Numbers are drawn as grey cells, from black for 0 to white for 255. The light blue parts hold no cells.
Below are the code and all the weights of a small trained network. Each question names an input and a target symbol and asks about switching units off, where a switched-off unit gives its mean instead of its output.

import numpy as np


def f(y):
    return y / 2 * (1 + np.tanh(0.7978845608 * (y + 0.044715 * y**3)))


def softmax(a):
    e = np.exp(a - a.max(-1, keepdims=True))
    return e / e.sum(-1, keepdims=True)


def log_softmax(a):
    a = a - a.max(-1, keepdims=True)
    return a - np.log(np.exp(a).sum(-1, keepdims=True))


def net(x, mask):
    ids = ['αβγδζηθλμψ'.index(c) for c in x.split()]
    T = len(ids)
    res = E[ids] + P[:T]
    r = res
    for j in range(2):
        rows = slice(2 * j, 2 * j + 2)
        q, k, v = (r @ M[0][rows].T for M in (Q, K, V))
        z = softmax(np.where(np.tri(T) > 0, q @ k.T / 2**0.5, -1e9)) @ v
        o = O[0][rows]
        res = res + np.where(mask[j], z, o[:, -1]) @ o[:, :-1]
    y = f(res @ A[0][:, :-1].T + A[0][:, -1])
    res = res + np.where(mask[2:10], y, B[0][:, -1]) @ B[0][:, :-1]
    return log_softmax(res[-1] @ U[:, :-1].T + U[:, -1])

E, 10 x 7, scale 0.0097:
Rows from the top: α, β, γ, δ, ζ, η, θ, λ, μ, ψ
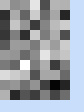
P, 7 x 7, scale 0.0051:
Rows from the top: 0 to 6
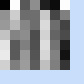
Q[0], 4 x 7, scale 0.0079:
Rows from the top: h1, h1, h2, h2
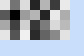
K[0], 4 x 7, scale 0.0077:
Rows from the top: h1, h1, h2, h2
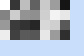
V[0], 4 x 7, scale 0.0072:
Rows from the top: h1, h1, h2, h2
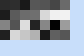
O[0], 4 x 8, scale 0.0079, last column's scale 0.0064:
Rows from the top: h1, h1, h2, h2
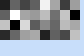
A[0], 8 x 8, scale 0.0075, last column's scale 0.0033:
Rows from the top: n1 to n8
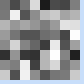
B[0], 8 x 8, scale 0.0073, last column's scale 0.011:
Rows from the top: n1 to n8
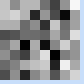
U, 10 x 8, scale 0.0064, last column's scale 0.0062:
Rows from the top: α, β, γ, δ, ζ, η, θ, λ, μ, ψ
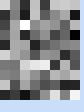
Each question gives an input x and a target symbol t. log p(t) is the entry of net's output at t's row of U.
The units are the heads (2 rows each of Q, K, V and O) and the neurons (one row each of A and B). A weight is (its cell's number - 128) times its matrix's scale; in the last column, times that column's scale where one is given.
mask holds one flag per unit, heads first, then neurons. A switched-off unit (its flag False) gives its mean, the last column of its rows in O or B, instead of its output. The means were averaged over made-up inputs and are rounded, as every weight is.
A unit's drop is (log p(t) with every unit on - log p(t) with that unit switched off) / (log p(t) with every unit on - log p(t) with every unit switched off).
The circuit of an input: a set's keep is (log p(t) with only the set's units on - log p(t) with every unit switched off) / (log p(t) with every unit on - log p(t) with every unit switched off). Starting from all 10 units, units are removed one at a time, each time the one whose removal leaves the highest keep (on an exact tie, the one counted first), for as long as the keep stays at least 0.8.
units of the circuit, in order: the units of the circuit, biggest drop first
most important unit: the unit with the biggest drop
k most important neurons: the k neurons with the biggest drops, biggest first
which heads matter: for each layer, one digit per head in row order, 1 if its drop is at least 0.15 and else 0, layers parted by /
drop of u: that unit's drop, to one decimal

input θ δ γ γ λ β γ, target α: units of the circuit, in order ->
[h1, n5, h2]
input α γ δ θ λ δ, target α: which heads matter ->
11
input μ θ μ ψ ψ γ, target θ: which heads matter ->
01
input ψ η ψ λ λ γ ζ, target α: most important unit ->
h1
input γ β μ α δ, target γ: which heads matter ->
10
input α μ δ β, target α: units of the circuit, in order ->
[n5, h2, h1, n1]
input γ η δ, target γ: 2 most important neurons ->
[n8, n2]
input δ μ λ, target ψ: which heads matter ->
10
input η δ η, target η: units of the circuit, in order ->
[n2, h2, h1]
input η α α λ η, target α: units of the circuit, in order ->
[h1, n3]
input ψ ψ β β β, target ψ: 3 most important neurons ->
[n1, n2, n7]
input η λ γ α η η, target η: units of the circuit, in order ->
[h2, n2]
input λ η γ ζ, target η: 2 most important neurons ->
[n2, n3]
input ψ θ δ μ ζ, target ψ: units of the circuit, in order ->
[n1]
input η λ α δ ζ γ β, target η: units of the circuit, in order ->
[h1, n2, h2]
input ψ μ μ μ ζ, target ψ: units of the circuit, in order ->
[h1, n1]
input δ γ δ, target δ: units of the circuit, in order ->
[h1, h2, n6, n2]
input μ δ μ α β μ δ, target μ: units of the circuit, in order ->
[h2, n1, h1]
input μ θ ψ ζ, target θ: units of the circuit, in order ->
[n7, h2]
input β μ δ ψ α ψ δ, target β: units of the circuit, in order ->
[h2, n5]
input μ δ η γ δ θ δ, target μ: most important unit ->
h2
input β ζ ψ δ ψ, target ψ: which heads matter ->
00
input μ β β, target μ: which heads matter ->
11
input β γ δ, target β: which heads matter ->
01
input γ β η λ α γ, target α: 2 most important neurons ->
[n3, n5]
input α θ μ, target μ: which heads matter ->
10
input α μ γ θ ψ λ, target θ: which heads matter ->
01
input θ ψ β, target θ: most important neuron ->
[n1]
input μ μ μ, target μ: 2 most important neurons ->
[n1, n7]
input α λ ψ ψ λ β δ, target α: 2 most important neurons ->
[n5, n1]
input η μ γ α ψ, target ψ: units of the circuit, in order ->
[n1, h2, h1]
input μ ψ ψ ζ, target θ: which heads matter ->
11
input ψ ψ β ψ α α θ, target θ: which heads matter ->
01
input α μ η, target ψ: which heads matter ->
10
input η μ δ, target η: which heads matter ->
11
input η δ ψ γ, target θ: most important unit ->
n7
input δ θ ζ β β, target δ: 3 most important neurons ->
[n6, n2, n5]
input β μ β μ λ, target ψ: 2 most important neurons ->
[n1, n4]
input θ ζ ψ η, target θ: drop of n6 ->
0.4
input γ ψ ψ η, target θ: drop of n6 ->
0.3
